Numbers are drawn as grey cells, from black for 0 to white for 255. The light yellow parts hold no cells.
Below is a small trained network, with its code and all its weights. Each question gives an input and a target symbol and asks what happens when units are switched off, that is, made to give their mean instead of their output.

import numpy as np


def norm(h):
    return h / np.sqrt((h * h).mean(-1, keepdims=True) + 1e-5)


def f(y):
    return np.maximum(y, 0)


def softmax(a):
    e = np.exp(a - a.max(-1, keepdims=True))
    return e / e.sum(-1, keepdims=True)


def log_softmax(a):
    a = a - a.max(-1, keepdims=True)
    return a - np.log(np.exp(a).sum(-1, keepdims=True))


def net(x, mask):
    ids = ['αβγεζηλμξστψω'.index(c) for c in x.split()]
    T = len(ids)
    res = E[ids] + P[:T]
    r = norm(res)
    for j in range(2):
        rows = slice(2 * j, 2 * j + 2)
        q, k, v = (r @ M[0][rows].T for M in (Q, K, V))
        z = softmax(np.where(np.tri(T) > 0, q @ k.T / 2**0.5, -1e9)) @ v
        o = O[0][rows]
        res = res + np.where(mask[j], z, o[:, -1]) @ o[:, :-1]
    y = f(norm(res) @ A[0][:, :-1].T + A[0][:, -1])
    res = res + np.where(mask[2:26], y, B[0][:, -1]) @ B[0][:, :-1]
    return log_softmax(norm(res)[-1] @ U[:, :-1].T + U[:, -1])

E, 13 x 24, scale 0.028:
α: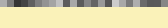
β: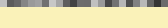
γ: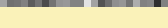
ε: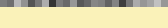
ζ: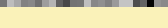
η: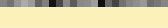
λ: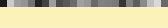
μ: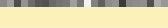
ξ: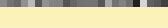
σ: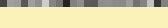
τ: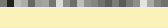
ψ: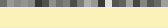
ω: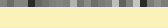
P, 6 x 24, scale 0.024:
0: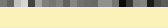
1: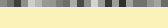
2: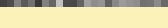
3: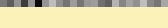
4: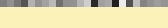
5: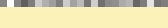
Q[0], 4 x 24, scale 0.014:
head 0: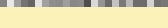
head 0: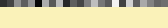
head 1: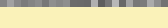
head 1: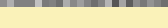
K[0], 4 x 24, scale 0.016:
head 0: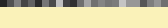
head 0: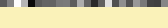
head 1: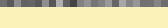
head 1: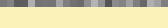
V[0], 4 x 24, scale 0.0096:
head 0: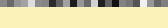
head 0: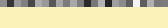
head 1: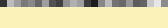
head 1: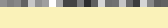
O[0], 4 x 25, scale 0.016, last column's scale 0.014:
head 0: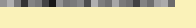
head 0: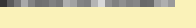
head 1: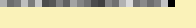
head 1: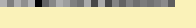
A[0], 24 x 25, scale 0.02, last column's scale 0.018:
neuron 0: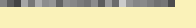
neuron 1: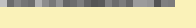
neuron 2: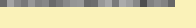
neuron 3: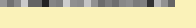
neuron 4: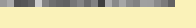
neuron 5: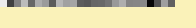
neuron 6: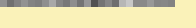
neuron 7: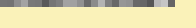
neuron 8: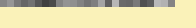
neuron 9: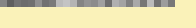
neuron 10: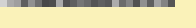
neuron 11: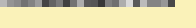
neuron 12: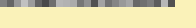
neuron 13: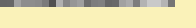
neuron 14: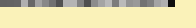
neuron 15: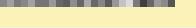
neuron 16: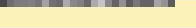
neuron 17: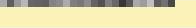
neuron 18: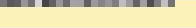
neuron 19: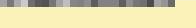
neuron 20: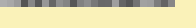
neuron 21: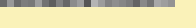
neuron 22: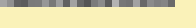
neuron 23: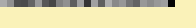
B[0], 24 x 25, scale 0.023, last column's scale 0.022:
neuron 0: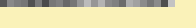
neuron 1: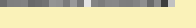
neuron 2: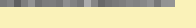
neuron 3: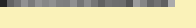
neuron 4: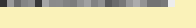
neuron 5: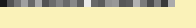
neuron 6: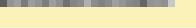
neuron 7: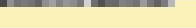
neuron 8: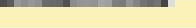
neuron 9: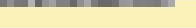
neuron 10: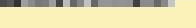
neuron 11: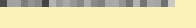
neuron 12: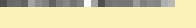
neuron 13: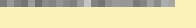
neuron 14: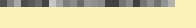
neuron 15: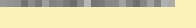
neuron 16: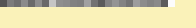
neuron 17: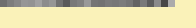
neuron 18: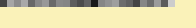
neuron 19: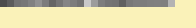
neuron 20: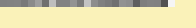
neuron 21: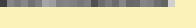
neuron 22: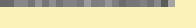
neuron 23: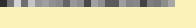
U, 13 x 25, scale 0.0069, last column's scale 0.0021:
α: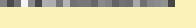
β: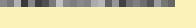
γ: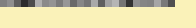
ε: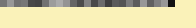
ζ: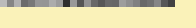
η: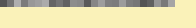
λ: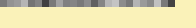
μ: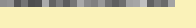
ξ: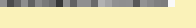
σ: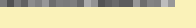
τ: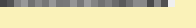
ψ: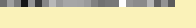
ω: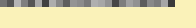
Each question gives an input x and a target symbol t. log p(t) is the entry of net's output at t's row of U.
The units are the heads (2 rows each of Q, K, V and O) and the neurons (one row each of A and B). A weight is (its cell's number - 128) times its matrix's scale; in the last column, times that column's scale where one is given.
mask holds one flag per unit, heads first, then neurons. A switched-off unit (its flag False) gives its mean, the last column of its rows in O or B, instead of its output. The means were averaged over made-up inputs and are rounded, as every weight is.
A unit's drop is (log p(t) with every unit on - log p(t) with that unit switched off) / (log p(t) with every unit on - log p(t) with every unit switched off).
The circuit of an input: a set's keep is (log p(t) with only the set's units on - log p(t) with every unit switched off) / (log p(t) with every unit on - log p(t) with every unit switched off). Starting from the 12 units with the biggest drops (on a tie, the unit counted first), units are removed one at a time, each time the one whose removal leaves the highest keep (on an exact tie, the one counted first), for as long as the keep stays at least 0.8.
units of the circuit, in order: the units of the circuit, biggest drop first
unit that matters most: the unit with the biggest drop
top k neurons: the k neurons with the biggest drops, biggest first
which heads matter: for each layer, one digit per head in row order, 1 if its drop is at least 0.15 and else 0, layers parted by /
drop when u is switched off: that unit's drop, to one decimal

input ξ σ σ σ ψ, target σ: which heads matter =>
01
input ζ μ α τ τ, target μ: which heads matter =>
11
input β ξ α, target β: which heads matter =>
01
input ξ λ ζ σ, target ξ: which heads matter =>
11
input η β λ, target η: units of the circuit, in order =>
(head 0; neuron 23; head 1)
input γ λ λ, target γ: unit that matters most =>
head 1
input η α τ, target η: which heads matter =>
11
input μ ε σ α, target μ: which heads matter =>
11
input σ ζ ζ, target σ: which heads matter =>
01
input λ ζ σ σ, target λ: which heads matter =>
01
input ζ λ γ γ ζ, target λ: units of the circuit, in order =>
(head 1; neuron 11; neuron 18)
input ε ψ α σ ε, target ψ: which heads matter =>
10
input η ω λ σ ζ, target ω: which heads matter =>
11
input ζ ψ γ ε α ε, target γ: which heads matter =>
01
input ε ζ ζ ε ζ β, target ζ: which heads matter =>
11
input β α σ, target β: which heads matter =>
01
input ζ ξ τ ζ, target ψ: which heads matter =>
00
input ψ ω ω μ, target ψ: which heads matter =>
11
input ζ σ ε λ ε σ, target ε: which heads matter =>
11
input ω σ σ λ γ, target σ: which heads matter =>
01
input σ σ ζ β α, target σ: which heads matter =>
01
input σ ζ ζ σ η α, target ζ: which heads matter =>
11
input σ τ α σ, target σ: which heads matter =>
11
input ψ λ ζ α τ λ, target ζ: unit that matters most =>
head 0
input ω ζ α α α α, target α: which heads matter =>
11
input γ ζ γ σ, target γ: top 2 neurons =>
(neuron 4; neuron 8)
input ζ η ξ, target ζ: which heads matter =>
10
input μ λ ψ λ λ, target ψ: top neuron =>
(neuron 4)
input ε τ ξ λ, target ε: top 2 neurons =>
(neuron 14; neuron 18)
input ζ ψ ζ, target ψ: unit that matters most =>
neuron 18
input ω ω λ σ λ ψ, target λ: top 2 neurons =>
(neuron 11; neuron 18)
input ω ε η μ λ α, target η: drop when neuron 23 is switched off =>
0.5
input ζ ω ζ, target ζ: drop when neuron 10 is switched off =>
0.2
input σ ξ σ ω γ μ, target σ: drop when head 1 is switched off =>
1.0
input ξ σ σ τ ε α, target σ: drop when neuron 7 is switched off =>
0.0
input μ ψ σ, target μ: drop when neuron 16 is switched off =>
0.1
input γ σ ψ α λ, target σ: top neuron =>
(neuron 12)
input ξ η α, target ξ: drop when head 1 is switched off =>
0.4
